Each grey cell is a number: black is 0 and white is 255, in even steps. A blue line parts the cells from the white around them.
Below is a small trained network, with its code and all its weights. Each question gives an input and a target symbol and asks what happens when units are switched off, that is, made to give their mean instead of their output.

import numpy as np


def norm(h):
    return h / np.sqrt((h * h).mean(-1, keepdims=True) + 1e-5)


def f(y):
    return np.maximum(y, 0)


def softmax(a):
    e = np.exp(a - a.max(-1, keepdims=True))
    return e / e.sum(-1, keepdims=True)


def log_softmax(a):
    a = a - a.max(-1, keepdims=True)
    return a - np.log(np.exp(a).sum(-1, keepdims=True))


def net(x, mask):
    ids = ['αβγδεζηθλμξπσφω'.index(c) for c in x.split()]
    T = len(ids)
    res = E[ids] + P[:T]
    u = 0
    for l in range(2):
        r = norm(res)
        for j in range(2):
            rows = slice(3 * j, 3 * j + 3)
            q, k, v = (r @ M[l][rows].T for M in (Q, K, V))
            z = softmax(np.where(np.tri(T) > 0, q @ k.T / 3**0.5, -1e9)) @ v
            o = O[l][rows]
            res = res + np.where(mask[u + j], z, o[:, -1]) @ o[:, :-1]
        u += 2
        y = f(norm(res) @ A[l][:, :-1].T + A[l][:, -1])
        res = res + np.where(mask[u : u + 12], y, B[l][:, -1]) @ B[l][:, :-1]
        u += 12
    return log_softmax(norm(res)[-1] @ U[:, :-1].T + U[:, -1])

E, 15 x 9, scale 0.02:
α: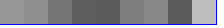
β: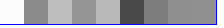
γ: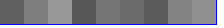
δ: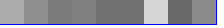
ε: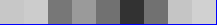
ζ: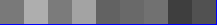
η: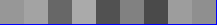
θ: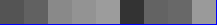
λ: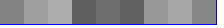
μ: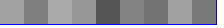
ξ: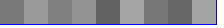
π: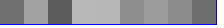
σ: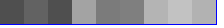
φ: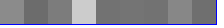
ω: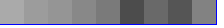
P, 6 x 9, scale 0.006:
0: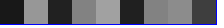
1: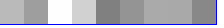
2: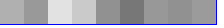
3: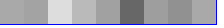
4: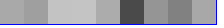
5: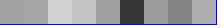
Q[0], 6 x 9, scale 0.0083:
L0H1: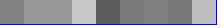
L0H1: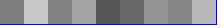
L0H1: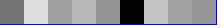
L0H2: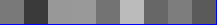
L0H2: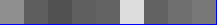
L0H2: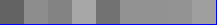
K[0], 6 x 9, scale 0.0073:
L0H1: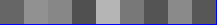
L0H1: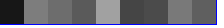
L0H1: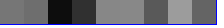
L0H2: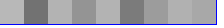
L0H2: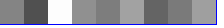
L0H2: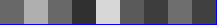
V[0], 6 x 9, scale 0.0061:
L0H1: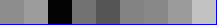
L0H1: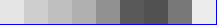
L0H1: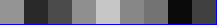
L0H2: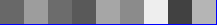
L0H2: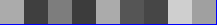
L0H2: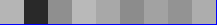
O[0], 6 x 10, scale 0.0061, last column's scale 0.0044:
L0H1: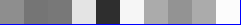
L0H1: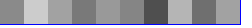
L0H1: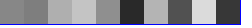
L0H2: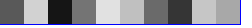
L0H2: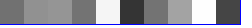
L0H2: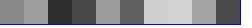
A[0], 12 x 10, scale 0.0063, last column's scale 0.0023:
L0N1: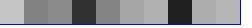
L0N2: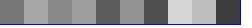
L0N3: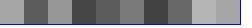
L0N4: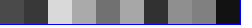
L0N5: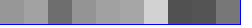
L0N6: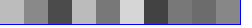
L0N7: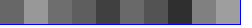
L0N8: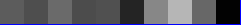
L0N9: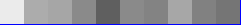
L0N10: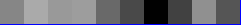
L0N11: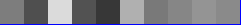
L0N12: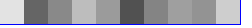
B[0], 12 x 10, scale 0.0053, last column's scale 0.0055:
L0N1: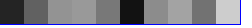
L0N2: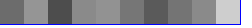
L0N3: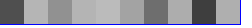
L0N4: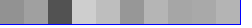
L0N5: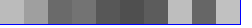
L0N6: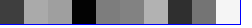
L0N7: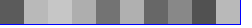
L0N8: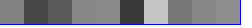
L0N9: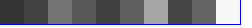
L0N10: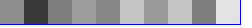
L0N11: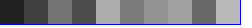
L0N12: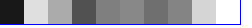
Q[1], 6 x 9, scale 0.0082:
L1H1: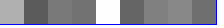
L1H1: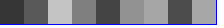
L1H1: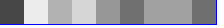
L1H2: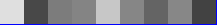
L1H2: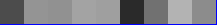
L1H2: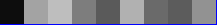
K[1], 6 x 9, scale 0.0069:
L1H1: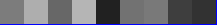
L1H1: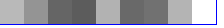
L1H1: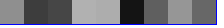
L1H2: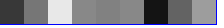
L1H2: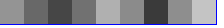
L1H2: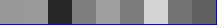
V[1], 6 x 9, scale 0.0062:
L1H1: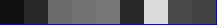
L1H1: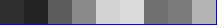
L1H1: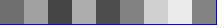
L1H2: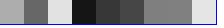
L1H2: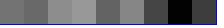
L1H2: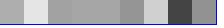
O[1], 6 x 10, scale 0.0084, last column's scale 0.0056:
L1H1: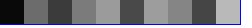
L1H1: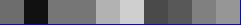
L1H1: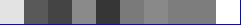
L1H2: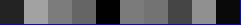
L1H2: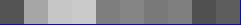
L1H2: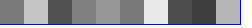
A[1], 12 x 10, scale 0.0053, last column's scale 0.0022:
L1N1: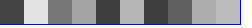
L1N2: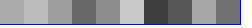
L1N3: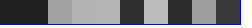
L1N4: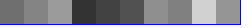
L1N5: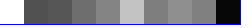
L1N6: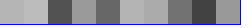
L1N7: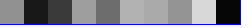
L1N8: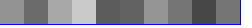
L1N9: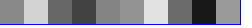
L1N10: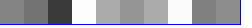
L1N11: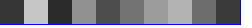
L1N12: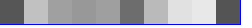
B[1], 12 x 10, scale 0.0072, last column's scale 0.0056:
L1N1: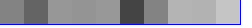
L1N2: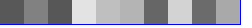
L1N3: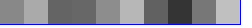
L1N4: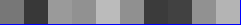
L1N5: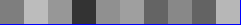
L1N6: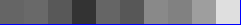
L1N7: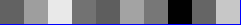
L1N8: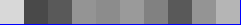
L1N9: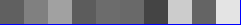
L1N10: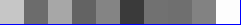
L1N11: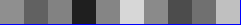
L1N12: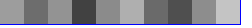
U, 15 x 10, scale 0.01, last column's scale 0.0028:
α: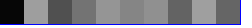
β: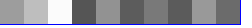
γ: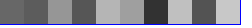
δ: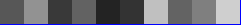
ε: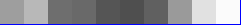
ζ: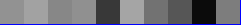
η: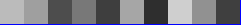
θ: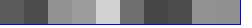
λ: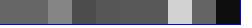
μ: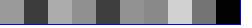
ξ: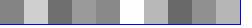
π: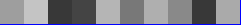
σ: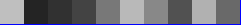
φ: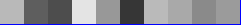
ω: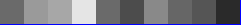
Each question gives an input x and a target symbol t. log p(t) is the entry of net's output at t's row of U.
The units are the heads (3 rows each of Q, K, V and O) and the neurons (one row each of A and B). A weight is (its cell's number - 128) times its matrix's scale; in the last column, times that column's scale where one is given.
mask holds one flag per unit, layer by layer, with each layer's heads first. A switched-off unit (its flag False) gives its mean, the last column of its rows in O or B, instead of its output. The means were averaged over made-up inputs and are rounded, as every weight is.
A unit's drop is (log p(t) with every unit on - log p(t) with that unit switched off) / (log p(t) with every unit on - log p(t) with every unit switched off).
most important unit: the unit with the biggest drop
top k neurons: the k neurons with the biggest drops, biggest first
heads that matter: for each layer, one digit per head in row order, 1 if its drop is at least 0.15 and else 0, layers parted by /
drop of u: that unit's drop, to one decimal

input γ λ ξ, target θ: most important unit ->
L0H2
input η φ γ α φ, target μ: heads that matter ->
11 / 01
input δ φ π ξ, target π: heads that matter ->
01 / 01
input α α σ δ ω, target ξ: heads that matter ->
11 / 10
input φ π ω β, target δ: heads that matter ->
11 / 11
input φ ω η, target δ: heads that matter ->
11 / 10
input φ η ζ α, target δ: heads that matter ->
11 / 10
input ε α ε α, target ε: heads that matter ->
01 / 11
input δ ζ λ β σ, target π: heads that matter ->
01 / 01
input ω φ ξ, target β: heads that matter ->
10 / 10
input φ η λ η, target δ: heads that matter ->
11 / 10
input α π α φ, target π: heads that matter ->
00 / 01
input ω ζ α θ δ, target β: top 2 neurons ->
L0N1, L0N6
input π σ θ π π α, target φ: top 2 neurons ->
L0N1, L0N12
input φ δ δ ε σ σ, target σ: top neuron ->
L1N11
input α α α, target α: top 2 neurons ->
L0N6, L0N1
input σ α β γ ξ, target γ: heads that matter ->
10 / 00
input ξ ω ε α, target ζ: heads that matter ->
01 / 01
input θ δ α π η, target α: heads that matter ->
00 / 10
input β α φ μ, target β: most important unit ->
L0H1
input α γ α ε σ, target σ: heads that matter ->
00 / 01
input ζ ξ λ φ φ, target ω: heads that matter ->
11 / 11
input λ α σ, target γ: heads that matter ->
11 / 01
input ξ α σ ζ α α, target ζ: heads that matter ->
01 / 00
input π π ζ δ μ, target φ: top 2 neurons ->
L0N12, L0N1
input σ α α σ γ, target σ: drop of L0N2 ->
0.0
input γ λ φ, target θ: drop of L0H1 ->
0.1
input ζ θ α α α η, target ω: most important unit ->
L1H2
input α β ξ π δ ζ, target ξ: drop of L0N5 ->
-0.1
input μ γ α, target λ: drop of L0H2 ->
0.4
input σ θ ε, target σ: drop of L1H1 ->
0.2
